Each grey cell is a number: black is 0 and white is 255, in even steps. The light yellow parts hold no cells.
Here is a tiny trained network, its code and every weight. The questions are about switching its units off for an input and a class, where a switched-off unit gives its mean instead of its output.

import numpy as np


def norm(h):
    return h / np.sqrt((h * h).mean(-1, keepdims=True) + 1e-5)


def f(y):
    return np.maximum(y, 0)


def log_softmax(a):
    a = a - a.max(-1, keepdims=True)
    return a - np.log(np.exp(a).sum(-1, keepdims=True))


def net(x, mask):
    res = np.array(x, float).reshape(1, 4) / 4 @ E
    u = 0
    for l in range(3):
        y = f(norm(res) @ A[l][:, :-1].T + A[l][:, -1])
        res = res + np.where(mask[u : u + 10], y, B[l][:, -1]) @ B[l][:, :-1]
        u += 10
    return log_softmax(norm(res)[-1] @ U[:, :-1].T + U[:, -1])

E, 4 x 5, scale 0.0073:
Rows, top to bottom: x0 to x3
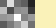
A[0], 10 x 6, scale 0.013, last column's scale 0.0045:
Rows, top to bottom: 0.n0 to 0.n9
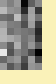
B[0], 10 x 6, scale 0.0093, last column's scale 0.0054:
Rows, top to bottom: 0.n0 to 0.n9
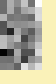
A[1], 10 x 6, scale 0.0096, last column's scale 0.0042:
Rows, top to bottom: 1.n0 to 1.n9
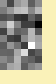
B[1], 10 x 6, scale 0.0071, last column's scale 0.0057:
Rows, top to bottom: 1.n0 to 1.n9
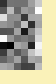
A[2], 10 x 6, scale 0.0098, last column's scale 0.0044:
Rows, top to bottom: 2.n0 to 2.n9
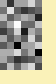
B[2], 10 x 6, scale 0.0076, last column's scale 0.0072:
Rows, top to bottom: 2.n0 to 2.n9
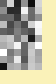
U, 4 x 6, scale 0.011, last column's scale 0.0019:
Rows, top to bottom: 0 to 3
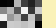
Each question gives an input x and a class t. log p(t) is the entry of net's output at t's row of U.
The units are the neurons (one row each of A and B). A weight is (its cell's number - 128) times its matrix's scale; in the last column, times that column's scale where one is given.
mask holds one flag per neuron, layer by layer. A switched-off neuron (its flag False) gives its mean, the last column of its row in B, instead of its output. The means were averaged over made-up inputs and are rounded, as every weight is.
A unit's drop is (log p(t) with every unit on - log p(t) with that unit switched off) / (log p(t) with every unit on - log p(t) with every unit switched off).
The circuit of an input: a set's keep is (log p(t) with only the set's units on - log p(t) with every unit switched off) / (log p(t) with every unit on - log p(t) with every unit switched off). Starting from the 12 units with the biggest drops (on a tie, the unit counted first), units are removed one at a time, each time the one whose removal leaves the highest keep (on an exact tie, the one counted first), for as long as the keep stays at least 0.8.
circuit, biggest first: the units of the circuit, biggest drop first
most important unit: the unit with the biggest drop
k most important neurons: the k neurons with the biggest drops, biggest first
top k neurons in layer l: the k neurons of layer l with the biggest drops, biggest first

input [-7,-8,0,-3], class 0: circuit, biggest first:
(1.n6)
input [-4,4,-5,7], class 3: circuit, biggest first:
(1.n7 2.n6)
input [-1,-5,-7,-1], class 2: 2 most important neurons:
(1.n5 0.n7)
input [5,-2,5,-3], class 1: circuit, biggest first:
(2.n1 1.n9)
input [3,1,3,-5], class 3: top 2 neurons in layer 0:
(0.n0 0.n1)
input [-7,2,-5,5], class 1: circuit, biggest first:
(1.n5 2.n0)
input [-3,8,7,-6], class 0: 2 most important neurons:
(0.n7 0.n4)
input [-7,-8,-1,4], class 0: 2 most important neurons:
(1.n6 0.n9)
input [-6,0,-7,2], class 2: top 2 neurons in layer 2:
(2.n6 2.n8)
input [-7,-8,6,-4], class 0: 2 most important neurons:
(1.n6 0.n8)
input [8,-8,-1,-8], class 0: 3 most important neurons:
(1.n4 1.n6 0.n8)
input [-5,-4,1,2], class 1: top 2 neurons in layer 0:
(0.n7 0.n2)
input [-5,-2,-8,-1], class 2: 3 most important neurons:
(2.n8 2.n6 2.n1)
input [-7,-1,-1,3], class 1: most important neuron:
(0.n0)
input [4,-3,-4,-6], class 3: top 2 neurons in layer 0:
(0.n0 0.n7)
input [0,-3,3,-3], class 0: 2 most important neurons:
(0.n8 1.n6)
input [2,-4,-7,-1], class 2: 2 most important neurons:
(0.n7 2.n8)
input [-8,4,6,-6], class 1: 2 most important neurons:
(2.n0 0.n9)
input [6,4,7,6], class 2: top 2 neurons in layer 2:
(2.n3 2.n0)
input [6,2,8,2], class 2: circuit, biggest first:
(2.n3)
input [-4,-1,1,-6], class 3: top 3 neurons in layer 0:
(0.n9 0.n1 0.n3)
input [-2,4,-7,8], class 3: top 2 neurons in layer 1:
(1.n7 1.n0)
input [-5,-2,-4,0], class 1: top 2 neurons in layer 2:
(2.n0 2.n3)
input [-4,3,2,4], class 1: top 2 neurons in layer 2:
(2.n0 2.n5)
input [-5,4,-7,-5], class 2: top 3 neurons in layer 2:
(2.n8 2.n6 2.n1)
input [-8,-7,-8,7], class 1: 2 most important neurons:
(0.n7 1.n5)
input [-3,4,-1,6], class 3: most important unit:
1.n6
